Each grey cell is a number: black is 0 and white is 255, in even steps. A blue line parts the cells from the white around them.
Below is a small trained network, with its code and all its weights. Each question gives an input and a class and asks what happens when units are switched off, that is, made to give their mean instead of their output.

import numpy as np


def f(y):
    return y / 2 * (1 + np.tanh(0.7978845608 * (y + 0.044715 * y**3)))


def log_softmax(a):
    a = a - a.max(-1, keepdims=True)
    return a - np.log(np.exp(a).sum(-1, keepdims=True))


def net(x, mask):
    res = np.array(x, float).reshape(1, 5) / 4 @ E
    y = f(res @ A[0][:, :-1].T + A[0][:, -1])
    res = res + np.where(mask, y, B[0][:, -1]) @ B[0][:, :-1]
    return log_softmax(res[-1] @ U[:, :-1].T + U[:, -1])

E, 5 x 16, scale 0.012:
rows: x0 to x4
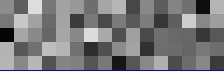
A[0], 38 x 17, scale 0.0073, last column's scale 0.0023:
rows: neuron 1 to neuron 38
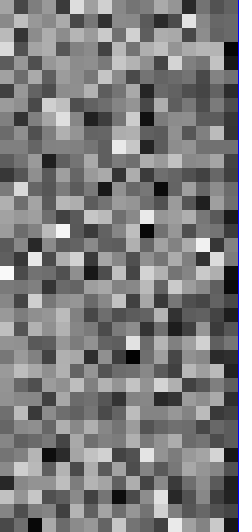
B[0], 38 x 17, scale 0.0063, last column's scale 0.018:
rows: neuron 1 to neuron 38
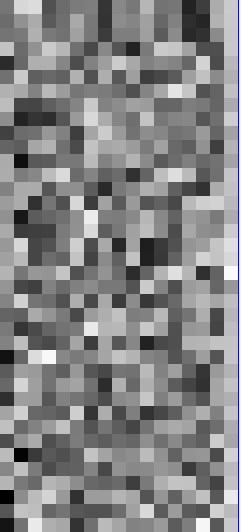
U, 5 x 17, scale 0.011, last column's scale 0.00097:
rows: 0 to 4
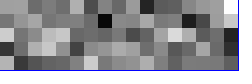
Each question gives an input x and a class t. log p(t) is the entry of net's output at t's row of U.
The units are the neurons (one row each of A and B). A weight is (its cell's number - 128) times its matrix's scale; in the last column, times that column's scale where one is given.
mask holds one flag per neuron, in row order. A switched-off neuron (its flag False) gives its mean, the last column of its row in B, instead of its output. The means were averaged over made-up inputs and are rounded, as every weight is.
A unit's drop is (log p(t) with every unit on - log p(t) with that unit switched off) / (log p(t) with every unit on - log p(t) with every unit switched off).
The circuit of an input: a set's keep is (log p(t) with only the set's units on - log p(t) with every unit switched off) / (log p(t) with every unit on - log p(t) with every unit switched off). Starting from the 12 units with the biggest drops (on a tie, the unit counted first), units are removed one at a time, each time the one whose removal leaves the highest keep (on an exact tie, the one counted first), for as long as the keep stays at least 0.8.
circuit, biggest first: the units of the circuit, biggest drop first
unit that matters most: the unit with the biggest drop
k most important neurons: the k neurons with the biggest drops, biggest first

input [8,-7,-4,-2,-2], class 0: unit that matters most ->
neuron 19
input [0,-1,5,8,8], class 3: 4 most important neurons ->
(neuron 36; neuron 26; neuron 23; neuron 33)
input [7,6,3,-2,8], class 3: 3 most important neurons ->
(neuron 26; neuron 36; neuron 18)
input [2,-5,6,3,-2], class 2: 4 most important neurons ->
(neuron 13; neuron 7; neuron 35; neuron 31)
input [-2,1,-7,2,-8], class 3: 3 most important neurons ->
(neuron 38; neuron 5; neuron 11)
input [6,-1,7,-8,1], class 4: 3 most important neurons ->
(neuron 33; neuron 20; neuron 16)
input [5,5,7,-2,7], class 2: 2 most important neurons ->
(neuron 13; neuron 31)
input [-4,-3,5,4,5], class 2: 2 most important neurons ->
(neuron 13; neuron 35)
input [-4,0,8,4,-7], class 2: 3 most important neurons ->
(neuron 7; neuron 35; neuron 13)
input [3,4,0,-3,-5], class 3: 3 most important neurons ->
(neuron 38; neuron 5; neuron 1)
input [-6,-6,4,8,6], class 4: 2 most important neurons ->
(neuron 24; neuron 9)
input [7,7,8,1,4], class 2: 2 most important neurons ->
(neuron 13; neuron 31)
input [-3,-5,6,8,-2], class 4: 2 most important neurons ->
(neuron 9; neuron 17)
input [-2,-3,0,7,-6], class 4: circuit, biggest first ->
(neuron 9)
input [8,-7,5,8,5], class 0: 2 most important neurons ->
(neuron 19; neuron 15)
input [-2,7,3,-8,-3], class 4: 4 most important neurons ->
(neuron 33; neuron 16; neuron 12; neuron 1)
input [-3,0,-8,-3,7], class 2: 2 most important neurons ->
(neuron 20; neuron 4)
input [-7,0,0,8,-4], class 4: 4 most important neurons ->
(neuron 9; neuron 17; neuron 8; neuron 19)
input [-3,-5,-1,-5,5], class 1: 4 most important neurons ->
(neuron 1; neuron 37; neuron 38; neuron 24)
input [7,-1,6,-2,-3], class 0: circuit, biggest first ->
(neuron 19)
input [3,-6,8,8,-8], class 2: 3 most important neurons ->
(neuron 13; neuron 7; neuron 35)
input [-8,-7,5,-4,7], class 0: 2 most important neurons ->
(neuron 18; neuron 25)
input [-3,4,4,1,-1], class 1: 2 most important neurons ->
(neuron 20; neuron 2)
